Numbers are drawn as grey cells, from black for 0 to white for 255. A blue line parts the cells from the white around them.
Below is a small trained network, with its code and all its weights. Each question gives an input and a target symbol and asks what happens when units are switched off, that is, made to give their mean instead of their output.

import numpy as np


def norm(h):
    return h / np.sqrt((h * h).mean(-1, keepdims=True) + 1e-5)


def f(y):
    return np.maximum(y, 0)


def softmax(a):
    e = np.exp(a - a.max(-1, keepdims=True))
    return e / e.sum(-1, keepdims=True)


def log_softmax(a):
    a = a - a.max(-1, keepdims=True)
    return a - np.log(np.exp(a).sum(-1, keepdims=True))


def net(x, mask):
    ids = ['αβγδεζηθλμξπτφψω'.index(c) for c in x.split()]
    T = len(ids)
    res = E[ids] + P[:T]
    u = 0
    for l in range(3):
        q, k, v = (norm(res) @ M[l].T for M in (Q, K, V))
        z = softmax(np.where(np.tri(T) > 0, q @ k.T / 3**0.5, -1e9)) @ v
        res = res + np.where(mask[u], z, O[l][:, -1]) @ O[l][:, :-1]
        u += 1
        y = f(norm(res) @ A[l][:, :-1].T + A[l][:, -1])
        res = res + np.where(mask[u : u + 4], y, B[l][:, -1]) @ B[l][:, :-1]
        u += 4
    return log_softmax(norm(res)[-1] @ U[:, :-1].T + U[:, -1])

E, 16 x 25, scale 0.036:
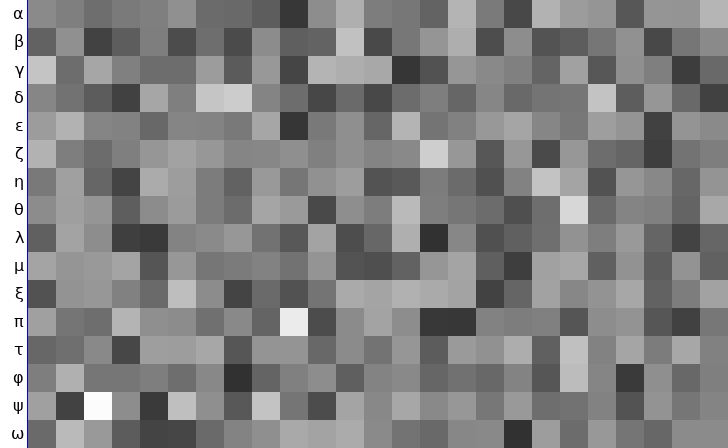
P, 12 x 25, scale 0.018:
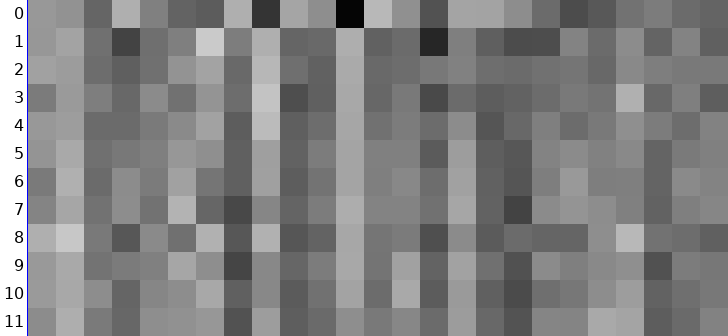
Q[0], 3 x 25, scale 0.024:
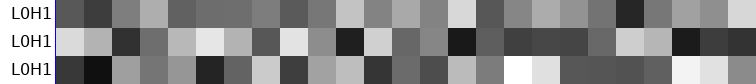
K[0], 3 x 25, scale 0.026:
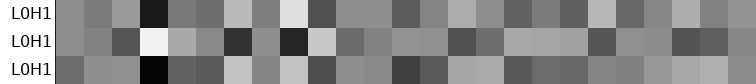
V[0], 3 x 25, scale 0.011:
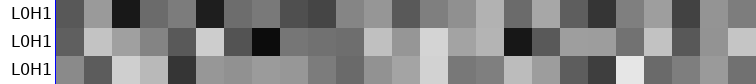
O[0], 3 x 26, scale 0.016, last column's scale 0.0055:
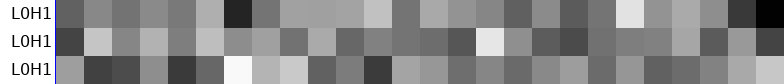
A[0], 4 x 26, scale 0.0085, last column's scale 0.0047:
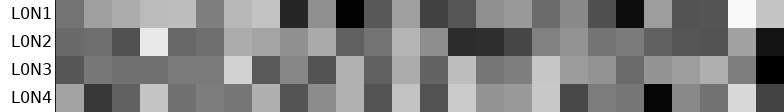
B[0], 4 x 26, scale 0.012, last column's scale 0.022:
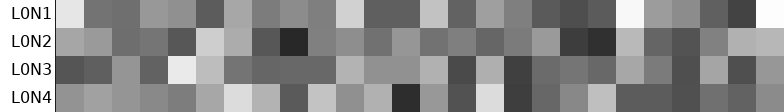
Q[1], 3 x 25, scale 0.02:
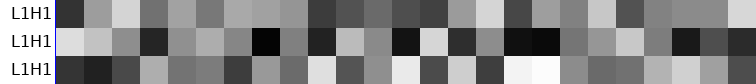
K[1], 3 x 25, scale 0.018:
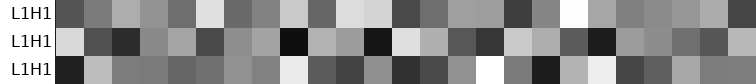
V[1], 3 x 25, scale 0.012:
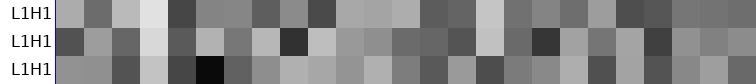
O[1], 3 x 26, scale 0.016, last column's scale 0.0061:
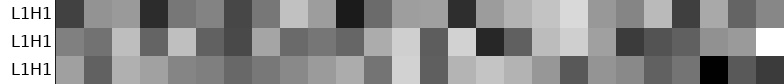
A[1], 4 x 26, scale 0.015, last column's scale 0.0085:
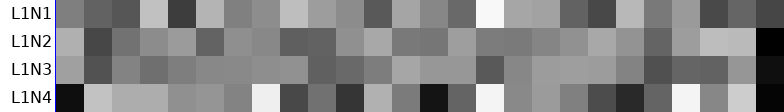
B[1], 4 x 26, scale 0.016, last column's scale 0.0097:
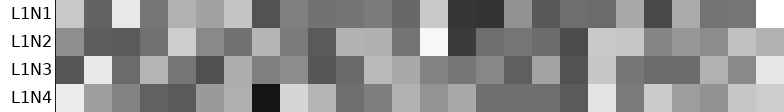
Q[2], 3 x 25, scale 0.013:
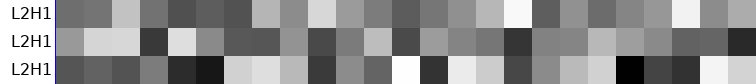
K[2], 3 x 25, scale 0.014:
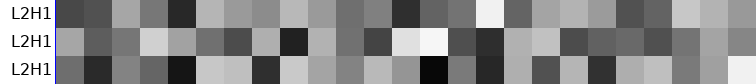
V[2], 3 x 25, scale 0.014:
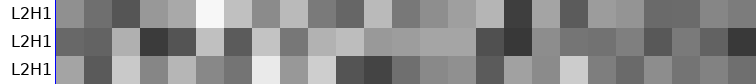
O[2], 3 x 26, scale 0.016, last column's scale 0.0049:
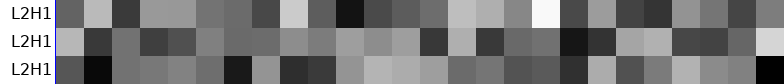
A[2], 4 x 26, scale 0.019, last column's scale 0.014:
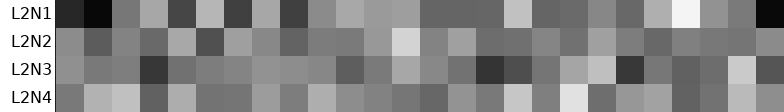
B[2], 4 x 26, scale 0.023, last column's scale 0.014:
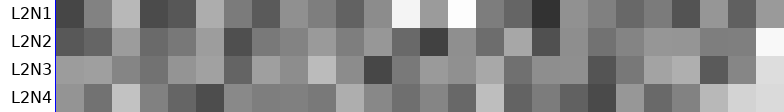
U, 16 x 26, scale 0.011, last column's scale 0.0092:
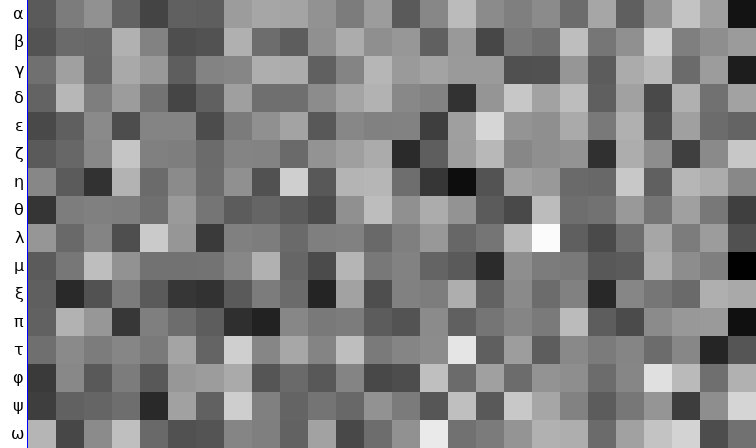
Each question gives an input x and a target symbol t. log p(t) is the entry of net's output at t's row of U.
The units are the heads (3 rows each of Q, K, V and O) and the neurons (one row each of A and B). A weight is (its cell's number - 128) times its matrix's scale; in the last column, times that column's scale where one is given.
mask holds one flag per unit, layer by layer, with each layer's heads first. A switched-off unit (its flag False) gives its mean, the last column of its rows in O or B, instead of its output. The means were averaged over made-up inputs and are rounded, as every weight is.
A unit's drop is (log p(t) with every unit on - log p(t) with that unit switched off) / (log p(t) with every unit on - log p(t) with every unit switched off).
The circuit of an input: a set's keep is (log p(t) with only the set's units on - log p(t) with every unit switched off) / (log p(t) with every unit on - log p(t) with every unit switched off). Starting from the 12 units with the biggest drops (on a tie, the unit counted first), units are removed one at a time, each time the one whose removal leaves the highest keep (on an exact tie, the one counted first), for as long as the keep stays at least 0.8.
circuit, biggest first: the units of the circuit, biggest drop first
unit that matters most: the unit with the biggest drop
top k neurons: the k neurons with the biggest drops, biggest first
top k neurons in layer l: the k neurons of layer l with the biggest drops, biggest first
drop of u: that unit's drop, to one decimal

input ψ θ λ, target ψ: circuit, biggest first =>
L0H1
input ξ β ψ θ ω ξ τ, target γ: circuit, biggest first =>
L0H1, L1N4
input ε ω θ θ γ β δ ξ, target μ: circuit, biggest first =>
L0H1, L1N1, L2H1
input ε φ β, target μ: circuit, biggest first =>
L0H1, L1N1, L0N1
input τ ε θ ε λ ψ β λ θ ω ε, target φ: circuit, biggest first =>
L1H1, L0H1, L0N1
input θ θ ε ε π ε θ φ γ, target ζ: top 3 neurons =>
L0N1, L0N2, L2N2
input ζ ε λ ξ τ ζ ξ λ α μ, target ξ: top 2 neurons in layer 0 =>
L0N4, L0N1
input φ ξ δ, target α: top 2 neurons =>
L2N4, L0N1
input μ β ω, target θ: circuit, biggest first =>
L2H1, L2N1, L1H1
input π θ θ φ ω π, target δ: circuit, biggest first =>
L2H1, L0H1, L1N3
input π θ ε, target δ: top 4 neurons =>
L1N3, L0N2, L0N4, L0N1
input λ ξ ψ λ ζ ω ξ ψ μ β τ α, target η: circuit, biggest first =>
L2H1, L0H1, L0N1, L1H1
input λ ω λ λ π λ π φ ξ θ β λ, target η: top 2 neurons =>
L0N1, L0N2
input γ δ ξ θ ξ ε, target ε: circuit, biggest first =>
L1H1
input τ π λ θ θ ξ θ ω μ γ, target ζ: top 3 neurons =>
L0N1, L0N2, L1N1
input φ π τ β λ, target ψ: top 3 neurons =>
L0N2, L0N1, L1N1
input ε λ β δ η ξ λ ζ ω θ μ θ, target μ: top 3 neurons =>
L1N1, L0N1, L1N3
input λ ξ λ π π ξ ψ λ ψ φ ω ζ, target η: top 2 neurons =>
L0N2, L1N3
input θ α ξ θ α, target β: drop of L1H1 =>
0.1
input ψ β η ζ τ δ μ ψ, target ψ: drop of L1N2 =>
0.0
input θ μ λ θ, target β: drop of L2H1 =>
0.4
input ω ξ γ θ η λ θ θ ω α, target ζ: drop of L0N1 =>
0.1
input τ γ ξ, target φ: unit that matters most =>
L1H1
